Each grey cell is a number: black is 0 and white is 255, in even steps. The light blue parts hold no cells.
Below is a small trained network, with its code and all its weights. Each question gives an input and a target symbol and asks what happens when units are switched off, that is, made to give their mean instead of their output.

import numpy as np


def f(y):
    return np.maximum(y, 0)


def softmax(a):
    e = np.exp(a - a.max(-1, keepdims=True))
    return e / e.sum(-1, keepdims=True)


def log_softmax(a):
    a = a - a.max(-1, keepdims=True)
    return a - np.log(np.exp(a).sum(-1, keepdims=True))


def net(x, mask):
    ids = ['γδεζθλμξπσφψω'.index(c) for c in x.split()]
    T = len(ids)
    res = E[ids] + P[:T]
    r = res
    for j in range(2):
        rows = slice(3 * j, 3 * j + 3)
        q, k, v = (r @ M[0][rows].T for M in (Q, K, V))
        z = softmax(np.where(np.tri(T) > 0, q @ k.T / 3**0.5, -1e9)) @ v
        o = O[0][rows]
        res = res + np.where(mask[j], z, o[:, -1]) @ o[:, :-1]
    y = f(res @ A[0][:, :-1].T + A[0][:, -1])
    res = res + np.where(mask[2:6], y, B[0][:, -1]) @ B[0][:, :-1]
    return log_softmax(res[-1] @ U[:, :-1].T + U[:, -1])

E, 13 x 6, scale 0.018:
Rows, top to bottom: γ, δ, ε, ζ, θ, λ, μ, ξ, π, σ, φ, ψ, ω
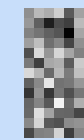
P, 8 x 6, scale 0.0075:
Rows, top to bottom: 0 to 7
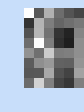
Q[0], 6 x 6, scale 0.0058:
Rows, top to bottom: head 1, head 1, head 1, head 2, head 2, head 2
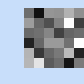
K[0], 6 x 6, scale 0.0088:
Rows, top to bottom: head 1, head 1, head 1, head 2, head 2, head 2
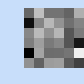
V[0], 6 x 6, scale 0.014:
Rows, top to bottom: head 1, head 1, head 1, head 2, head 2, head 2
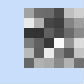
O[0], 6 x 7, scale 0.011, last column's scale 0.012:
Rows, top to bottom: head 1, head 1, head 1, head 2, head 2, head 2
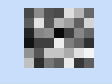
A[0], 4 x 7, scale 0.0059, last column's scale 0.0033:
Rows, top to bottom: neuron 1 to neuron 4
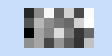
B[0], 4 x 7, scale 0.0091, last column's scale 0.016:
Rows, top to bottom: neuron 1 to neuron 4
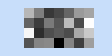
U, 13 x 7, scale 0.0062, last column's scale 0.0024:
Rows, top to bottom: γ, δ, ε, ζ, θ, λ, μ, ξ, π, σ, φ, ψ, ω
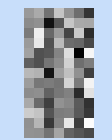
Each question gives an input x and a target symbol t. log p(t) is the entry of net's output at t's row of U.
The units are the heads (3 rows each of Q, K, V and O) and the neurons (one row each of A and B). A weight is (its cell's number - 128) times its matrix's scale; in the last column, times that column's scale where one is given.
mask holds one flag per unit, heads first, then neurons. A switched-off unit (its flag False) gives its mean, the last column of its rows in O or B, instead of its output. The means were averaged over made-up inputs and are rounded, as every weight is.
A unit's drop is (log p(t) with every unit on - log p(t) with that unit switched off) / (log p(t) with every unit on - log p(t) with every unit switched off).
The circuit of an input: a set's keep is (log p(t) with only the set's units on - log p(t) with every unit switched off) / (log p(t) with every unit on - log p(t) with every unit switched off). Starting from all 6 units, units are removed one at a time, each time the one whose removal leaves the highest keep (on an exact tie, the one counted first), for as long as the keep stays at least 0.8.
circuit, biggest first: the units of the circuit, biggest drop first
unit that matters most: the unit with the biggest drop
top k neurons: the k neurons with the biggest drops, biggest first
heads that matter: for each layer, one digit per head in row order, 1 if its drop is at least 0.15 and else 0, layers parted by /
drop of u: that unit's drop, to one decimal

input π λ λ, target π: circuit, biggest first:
[head 2; head 1]
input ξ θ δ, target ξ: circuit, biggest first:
[head 2]
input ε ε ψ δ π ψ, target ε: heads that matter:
01
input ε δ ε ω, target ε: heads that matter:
01
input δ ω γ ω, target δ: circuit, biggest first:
[head 1; neuron 3; neuron 2]
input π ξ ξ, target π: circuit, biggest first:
[head 2; head 1]
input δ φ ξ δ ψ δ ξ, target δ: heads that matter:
10
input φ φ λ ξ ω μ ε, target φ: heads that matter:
01
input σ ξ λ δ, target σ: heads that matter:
01
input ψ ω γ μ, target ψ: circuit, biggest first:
[head 1; head 2]
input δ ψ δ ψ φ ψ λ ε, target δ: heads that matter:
10
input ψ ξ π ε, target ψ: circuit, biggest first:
[head 1; head 2; neuron 3]
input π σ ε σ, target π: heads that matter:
11
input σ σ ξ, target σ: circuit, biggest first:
[head 2; neuron 3]
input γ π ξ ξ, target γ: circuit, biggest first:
[head 1; neuron 2; head 2]
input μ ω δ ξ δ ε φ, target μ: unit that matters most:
head 1
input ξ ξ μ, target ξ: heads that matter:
01
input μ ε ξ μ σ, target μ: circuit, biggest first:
[head 1; neuron 3; head 2]
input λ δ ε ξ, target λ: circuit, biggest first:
[neuron 2; head 2]
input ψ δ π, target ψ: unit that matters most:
head 2
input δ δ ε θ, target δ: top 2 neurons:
[neuron 2; neuron 3]
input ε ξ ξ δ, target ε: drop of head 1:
0.0
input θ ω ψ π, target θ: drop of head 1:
0.2
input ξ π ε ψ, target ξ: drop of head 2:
0.7
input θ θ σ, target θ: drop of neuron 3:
0.0
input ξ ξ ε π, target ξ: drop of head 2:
0.8
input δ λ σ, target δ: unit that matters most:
head 1
